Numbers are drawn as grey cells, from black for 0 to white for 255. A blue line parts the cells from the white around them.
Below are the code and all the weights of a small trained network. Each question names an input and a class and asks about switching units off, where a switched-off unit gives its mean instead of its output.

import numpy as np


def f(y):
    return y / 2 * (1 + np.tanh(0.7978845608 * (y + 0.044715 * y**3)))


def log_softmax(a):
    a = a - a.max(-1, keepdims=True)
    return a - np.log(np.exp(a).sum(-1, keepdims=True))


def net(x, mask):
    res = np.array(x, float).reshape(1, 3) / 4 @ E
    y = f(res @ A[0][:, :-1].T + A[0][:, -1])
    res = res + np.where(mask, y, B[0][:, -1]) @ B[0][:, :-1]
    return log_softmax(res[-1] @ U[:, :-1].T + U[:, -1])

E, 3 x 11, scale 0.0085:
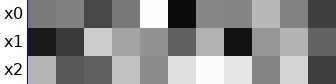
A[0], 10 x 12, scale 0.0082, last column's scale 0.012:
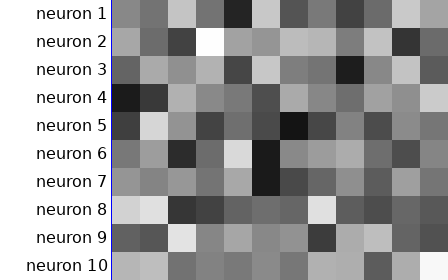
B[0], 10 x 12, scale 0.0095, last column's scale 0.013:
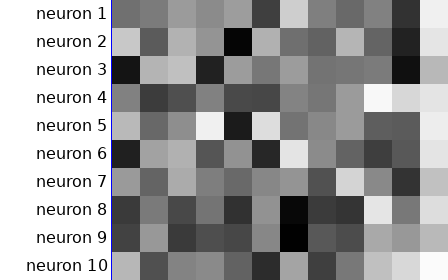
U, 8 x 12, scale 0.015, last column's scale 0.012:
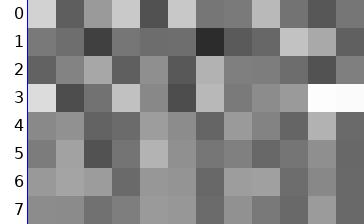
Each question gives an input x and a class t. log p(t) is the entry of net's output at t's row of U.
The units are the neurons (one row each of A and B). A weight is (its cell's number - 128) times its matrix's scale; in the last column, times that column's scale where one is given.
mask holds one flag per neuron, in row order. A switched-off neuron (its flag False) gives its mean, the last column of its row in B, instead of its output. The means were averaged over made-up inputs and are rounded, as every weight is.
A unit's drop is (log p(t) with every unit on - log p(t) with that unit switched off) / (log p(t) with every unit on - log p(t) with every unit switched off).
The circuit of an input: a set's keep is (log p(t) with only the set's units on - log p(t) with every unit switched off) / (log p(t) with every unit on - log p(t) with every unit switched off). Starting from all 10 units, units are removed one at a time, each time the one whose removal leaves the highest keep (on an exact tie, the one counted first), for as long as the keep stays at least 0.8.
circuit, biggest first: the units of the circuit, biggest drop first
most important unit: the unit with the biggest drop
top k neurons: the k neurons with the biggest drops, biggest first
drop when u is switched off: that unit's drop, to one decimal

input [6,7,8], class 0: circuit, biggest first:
neuron 2
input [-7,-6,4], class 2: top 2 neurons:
neuron 3; neuron 1
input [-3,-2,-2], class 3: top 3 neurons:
neuron 6; neuron 2; neuron 10
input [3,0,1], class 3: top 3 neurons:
neuron 3; neuron 1; neuron 8
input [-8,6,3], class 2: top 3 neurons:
neuron 3; neuron 1; neuron 8
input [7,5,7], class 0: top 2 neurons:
neuron 2; neuron 1
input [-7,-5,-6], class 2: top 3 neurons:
neuron 1; neuron 3; neuron 2
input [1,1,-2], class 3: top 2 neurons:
neuron 2; neuron 8
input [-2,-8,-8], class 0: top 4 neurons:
neuron 5; neuron 7; neuron 4; neuron 9
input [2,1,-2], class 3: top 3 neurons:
neuron 2; neuron 8; neuron 3
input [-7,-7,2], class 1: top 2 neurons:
neuron 8; neuron 6
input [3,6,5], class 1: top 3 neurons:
neuron 9; neuron 5; neuron 4
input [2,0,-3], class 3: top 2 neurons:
neuron 2; neuron 3
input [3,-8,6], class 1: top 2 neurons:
neuron 8; neuron 5
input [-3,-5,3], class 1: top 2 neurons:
neuron 8; neuron 5
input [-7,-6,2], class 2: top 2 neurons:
neuron 1; neuron 3
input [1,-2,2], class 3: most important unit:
neuron 5
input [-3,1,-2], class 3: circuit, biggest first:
neuron 2; neuron 8
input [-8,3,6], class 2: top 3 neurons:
neuron 3; neuron 5; neuron 1
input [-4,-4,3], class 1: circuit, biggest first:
neuron 5
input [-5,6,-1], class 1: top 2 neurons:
neuron 4; neuron 6
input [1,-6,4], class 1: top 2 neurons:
neuron 8; neuron 5
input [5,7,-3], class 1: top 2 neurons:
neuron 9; neuron 4
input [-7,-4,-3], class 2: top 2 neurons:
neuron 1; neuron 3
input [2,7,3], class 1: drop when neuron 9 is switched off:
0.6
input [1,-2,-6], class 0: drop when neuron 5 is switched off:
0.3
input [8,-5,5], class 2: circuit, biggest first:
neuron 6
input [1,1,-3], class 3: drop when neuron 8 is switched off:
0.2
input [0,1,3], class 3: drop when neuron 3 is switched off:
0.3
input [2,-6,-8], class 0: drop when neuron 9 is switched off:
0.0
